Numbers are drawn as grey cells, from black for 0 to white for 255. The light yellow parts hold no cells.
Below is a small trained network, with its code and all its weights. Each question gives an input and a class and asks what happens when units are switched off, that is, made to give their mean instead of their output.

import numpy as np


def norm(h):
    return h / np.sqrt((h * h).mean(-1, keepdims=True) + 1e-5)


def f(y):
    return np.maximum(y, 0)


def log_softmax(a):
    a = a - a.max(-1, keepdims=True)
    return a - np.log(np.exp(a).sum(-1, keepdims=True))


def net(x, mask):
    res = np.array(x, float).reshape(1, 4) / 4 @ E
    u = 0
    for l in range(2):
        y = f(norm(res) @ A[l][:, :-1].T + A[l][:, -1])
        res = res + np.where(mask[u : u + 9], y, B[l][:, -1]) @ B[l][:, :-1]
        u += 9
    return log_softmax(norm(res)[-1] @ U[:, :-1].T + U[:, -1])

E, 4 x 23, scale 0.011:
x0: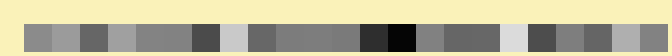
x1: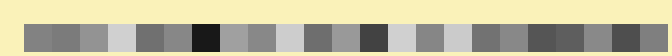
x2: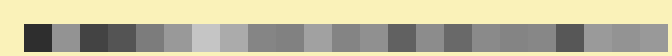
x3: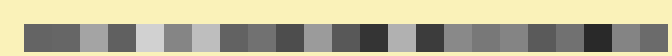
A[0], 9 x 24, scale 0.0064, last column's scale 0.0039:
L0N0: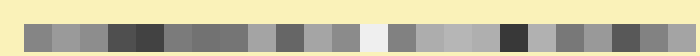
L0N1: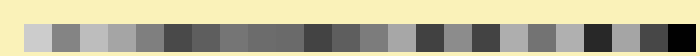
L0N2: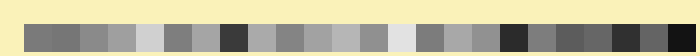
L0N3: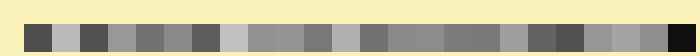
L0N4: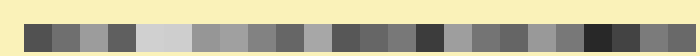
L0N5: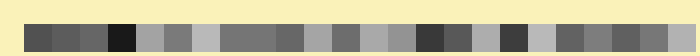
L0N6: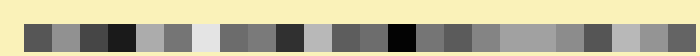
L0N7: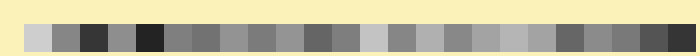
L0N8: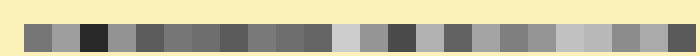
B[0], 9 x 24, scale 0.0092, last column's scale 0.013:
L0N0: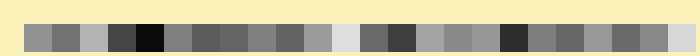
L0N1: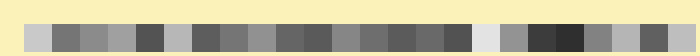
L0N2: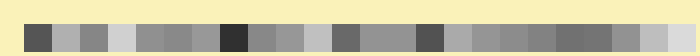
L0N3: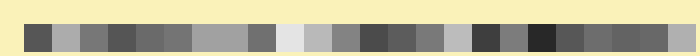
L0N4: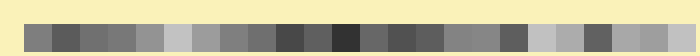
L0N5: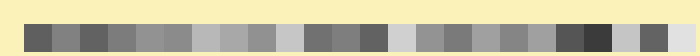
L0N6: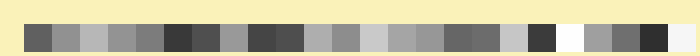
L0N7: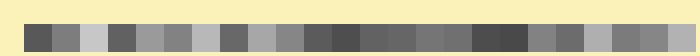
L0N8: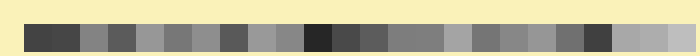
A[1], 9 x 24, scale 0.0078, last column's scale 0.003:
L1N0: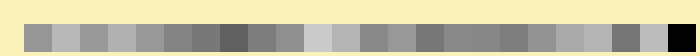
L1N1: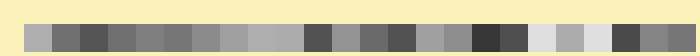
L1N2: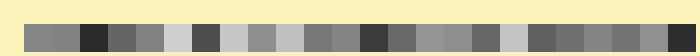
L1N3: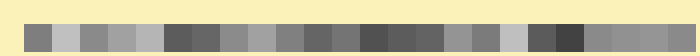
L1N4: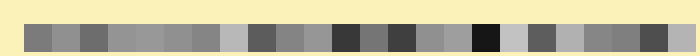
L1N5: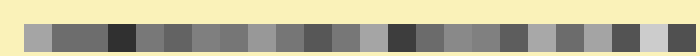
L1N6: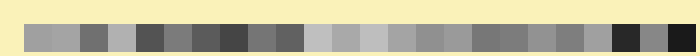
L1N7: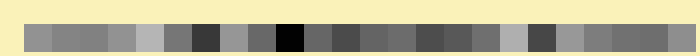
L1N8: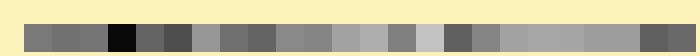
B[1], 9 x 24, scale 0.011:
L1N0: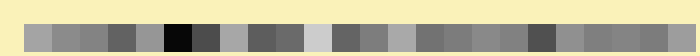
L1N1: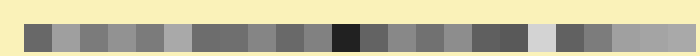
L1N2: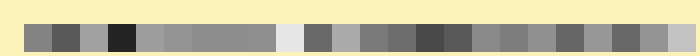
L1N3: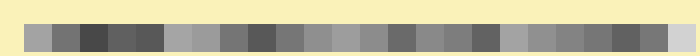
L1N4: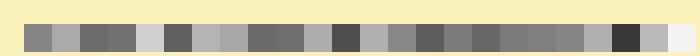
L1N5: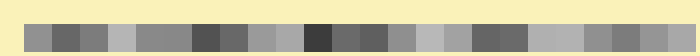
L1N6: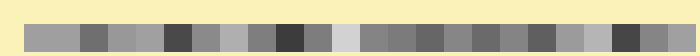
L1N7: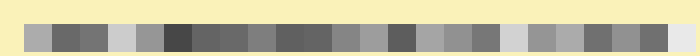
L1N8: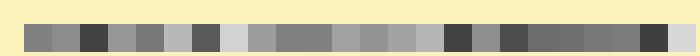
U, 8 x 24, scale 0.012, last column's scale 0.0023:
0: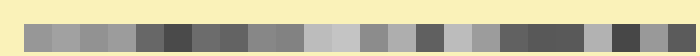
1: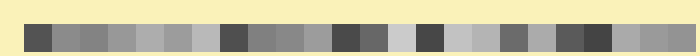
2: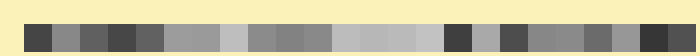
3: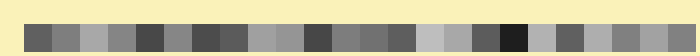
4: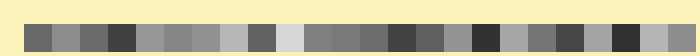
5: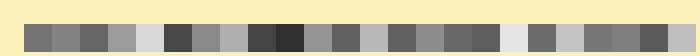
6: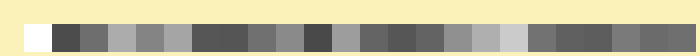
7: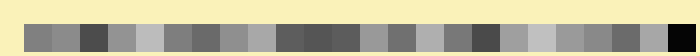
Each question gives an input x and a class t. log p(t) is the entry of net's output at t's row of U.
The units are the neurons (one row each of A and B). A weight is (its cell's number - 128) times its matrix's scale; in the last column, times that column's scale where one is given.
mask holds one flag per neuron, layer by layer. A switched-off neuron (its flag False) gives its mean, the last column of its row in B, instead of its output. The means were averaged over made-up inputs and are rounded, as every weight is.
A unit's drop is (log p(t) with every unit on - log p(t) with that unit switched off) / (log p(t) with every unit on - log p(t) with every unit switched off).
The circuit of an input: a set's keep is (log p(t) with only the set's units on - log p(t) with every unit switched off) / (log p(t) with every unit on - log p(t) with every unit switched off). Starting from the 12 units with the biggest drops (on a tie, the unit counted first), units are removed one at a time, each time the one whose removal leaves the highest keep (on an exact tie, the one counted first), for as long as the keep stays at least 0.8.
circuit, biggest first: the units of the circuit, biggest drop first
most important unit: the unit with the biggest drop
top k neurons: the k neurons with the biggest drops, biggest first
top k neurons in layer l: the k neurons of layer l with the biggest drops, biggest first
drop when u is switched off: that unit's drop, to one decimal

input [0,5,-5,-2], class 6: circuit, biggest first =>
L0N1
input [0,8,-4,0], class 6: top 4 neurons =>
L0N1; L0N0; L0N6; L1N4
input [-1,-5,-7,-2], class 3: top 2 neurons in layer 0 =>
L0N6; L0N0
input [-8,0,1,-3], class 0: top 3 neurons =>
L0N2; L0N0; L0N4
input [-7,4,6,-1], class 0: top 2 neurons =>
L0N2; L0N0
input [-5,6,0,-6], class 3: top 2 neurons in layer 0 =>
L0N6; L0N7
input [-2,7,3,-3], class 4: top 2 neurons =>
L0N3; L0N6
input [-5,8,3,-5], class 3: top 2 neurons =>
L0N6; L0N7
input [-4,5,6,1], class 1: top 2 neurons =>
L0N6; L0N5
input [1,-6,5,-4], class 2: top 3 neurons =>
L1N8; L0N5; L0N0
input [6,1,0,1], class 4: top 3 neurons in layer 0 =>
L0N3; L0N6; L0N4
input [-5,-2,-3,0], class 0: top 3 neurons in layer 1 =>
L1N6; L1N0; L1N1
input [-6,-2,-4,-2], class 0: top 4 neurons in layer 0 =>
L0N2; L0N0; L0N4; L0N8
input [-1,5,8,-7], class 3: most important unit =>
L0N0
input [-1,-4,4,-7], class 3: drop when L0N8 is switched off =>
0.3
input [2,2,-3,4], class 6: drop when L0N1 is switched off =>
0.2
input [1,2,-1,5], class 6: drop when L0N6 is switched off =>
0.2
